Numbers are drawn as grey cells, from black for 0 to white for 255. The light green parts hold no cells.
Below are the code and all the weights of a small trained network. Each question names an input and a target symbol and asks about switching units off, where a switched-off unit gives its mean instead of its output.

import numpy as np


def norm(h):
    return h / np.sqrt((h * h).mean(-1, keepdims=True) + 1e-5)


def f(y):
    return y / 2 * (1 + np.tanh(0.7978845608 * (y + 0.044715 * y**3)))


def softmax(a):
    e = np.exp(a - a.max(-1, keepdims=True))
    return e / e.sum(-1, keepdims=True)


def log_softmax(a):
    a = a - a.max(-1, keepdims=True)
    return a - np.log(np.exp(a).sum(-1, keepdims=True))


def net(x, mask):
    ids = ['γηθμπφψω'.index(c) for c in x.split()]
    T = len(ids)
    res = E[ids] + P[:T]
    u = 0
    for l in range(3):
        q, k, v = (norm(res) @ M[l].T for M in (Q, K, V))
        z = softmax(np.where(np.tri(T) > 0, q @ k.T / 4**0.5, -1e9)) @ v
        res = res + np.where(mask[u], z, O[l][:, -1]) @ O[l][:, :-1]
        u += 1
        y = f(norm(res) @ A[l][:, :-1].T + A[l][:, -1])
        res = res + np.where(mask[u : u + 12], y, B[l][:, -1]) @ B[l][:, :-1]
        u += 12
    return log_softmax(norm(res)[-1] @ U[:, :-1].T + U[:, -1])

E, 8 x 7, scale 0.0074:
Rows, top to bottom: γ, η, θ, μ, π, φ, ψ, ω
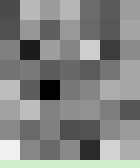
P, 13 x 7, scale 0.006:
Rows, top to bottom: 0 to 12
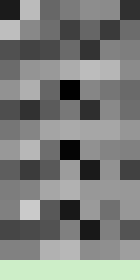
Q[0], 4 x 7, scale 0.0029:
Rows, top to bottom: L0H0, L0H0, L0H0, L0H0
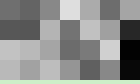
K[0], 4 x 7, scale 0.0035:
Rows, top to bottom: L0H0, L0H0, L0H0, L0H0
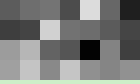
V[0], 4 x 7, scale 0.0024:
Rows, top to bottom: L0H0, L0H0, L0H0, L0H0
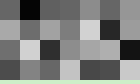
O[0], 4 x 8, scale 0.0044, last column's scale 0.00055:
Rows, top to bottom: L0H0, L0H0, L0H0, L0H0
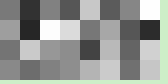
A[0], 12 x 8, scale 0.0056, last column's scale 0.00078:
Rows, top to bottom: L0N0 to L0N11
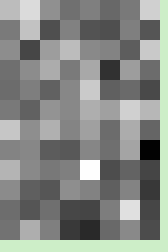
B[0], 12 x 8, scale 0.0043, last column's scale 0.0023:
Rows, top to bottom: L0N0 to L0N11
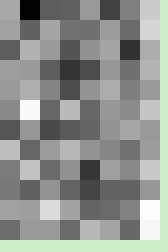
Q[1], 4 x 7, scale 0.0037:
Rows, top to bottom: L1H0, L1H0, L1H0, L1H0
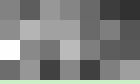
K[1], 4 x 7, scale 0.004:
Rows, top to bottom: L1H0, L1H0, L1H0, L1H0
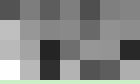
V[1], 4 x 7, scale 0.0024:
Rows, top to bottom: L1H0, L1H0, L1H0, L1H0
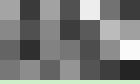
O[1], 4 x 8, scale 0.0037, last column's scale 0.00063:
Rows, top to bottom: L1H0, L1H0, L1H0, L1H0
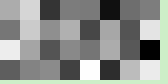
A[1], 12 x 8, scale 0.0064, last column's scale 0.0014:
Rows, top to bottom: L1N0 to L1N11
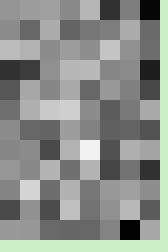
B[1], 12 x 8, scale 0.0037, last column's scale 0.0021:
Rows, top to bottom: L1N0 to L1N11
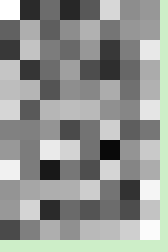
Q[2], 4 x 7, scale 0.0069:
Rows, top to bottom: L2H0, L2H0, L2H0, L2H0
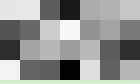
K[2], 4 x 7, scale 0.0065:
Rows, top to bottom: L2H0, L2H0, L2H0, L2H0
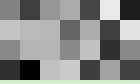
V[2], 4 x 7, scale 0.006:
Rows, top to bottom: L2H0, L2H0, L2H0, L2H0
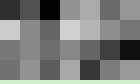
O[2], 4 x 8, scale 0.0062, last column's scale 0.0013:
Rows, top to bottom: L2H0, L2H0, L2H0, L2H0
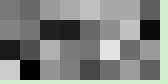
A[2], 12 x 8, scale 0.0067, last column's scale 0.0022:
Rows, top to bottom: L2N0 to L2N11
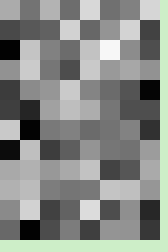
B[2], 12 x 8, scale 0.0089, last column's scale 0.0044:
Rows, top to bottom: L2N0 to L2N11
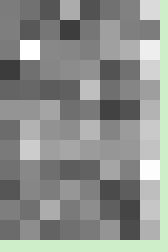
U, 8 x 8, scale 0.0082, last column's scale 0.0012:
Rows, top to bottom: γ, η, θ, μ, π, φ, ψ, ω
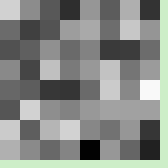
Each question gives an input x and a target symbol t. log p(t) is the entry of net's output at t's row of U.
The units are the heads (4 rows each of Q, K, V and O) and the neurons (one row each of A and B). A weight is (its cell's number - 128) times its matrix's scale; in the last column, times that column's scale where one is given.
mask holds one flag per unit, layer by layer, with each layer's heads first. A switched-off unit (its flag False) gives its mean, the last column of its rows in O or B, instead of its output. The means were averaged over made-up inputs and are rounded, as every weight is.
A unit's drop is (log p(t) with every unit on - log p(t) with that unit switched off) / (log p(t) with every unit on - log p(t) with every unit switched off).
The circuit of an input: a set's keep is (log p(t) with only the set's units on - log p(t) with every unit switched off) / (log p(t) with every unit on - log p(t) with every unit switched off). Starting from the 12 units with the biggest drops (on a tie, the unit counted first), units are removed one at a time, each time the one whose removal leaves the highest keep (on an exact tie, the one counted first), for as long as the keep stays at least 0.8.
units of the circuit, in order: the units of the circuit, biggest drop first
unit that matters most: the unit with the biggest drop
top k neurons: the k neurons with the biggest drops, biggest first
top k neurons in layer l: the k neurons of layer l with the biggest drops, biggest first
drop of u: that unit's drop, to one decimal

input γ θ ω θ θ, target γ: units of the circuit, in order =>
[L2H0 L1N8]
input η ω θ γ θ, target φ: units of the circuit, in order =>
[L2H0 L2N2 L0N8]
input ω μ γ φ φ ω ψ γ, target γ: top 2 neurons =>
[L0N0 L2N6]
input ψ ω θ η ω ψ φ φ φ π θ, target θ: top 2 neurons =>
[L1N11 L0N8]
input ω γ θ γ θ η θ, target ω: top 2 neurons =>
[L0N5 L0N8]
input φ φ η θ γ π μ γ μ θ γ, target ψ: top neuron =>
[L0N0]
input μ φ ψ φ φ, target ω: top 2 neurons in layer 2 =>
[L2N0 L2N8]
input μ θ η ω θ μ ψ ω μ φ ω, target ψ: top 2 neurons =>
[L0N0 L2N2]
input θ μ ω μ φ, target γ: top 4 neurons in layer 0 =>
[L0N0 L0N4 L0N1 L0N3]
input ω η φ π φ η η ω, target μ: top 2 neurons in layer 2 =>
[L2N2 L2N6]
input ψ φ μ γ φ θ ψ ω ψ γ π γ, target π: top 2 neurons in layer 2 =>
[L2N1 L2N2]
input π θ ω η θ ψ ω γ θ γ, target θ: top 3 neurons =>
[L2N2 L2N10 L1N5]
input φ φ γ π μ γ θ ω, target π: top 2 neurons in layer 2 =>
[L2N11 L2N2]
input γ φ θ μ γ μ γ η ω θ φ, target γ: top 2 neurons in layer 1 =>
[L1N8 L1N9]
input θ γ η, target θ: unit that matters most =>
L0N3
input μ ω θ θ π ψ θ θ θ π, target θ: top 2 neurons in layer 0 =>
[L0N11 L0N3]
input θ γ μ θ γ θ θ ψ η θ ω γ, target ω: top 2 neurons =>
[L1N2 L2N3]
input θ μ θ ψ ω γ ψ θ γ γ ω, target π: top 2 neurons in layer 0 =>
[L0N0 L0N6]
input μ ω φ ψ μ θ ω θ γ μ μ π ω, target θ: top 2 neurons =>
[L2N9 L1N2]
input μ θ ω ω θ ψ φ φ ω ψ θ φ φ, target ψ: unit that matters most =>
L0H0
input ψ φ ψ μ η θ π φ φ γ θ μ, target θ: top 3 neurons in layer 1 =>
[L1N5 L1N2 L1N8]
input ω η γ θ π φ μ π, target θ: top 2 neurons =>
[L1N11 L2N10]
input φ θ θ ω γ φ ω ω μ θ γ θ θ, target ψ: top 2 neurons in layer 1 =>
[L1N0 L1N8]
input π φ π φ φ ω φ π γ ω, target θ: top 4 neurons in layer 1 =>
[L1N2 L1N0 L1N8 L1N9]
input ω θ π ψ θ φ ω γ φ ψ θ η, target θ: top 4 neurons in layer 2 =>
[L2N2 L2N4 L2N0 L2N6]
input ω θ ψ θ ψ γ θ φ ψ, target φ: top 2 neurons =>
[L0N0 L1N11]
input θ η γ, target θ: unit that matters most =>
L2N4
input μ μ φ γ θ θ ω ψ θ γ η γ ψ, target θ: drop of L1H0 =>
-0.1
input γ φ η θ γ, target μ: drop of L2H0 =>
1.0
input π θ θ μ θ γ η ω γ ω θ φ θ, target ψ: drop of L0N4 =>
0.0
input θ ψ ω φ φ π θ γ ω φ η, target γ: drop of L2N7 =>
0.1
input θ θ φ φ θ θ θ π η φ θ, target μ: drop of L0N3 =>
0.3
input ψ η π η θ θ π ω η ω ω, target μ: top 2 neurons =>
[L0N0 L2N2]
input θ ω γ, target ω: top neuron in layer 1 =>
[L1N10]
